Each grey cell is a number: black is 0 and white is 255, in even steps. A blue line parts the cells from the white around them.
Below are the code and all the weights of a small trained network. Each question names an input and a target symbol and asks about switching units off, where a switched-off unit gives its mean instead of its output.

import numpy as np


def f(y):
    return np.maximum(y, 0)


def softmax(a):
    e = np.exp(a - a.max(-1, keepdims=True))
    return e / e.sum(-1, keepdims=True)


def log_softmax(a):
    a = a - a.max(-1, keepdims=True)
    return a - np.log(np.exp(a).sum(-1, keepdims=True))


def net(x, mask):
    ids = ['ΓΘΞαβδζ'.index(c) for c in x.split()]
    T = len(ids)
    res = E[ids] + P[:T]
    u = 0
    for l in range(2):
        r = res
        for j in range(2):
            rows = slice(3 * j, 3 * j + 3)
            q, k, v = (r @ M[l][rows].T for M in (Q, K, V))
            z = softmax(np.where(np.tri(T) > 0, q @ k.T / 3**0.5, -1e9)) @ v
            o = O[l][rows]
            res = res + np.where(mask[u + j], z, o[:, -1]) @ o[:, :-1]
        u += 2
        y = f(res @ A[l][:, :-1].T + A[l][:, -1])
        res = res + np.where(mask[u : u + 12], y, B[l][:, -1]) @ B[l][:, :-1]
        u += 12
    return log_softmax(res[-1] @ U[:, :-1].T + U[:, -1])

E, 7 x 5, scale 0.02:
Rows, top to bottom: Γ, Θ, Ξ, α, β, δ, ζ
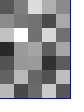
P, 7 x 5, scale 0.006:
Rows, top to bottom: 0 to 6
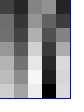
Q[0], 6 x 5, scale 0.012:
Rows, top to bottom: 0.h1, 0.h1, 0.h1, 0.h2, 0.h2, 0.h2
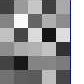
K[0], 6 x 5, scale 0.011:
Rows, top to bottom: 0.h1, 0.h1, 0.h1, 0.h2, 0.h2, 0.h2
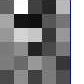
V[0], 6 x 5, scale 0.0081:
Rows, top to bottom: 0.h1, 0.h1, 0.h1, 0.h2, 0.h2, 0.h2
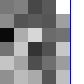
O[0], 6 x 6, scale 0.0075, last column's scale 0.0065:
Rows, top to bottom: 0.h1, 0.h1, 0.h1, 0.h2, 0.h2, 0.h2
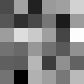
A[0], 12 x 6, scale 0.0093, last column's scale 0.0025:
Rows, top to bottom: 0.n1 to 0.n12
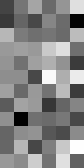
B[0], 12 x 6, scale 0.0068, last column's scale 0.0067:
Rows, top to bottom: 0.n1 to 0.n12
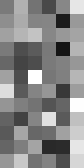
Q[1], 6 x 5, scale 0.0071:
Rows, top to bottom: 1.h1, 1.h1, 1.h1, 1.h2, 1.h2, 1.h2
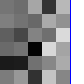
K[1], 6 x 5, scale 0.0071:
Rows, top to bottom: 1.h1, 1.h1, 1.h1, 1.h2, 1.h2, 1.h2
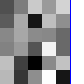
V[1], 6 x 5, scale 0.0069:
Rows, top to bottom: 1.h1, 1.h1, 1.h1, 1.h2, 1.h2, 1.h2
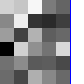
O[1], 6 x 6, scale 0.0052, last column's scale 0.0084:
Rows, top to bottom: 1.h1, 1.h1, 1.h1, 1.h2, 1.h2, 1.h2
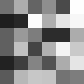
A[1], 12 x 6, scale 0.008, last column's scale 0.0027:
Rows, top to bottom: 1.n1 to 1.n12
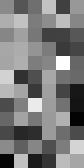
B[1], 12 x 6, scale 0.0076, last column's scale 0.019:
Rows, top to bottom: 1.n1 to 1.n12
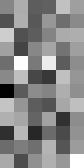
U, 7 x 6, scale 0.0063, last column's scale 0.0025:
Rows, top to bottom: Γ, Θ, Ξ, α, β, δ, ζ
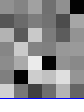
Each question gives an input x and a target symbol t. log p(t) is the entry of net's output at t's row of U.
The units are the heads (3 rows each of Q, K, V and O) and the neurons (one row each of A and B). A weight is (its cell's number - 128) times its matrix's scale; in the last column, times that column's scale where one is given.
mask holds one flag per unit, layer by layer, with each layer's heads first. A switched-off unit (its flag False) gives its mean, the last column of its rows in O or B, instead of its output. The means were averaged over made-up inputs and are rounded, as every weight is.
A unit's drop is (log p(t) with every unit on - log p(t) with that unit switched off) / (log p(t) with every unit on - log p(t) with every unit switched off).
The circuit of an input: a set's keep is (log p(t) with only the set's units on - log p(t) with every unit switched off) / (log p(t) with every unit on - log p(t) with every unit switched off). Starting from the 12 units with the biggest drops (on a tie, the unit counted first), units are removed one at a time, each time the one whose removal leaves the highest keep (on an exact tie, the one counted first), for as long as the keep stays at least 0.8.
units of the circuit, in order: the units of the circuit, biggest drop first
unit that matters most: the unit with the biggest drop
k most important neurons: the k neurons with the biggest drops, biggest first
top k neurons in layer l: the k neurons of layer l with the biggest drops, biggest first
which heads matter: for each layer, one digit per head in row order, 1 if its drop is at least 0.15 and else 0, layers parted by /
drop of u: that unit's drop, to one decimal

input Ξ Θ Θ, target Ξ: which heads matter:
10 / 01
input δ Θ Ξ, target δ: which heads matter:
11 / 10
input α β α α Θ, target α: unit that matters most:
0.n11
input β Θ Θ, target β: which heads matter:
10 / 00
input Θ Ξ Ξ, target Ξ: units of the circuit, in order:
[0.n6; 1.h2]
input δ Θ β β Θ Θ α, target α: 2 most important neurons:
[0.n11; 0.n1]
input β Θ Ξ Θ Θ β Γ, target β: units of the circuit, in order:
[1.n12; 0.h1]
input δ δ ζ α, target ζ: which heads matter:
11 / 10
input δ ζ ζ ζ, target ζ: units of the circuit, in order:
[1.n6; 0.h1; 1.h1]
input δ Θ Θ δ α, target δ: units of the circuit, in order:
[0.h1; 1.h1]
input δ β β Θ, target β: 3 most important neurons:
[1.n12; 1.n3; 1.n4]
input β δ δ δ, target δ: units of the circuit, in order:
[1.n12; 0.h1; 1.h1]
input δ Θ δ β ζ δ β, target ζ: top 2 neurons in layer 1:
[1.n3; 1.n12]
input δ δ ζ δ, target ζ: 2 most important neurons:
[1.n3; 0.n11]
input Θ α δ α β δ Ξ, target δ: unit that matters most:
0.h2
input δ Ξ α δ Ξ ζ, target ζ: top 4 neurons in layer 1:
[1.n6; 1.n1; 1.n8; 1.n10]
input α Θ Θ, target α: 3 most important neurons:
[0.n11; 1.n5; 0.n4]
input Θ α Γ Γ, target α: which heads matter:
10 / 01
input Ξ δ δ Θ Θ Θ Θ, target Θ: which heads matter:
11 / 00
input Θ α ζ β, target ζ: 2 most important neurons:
[1.n3; 0.n6]
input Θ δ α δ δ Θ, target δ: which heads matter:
10 / 10
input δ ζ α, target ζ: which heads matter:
11 / 10
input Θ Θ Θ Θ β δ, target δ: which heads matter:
10 / 00
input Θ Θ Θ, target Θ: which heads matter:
10 / 00
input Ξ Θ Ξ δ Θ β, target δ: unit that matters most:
1.n12
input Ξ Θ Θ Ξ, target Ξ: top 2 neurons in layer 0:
[0.n6; 0.n7]
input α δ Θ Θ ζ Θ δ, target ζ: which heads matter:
10 / 10
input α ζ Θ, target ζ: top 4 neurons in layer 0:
[0.n6; 0.n9; 0.n11; 0.n12]
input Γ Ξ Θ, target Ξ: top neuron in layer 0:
[0.n4]
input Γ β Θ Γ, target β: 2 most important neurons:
[1.n12; 1.n8]
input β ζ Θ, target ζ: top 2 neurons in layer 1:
[1.n3; 1.n4]
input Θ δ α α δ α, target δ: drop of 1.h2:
0.1
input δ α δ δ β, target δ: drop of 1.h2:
0.1
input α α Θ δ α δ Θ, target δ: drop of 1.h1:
0.2
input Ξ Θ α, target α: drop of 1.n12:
-0.1
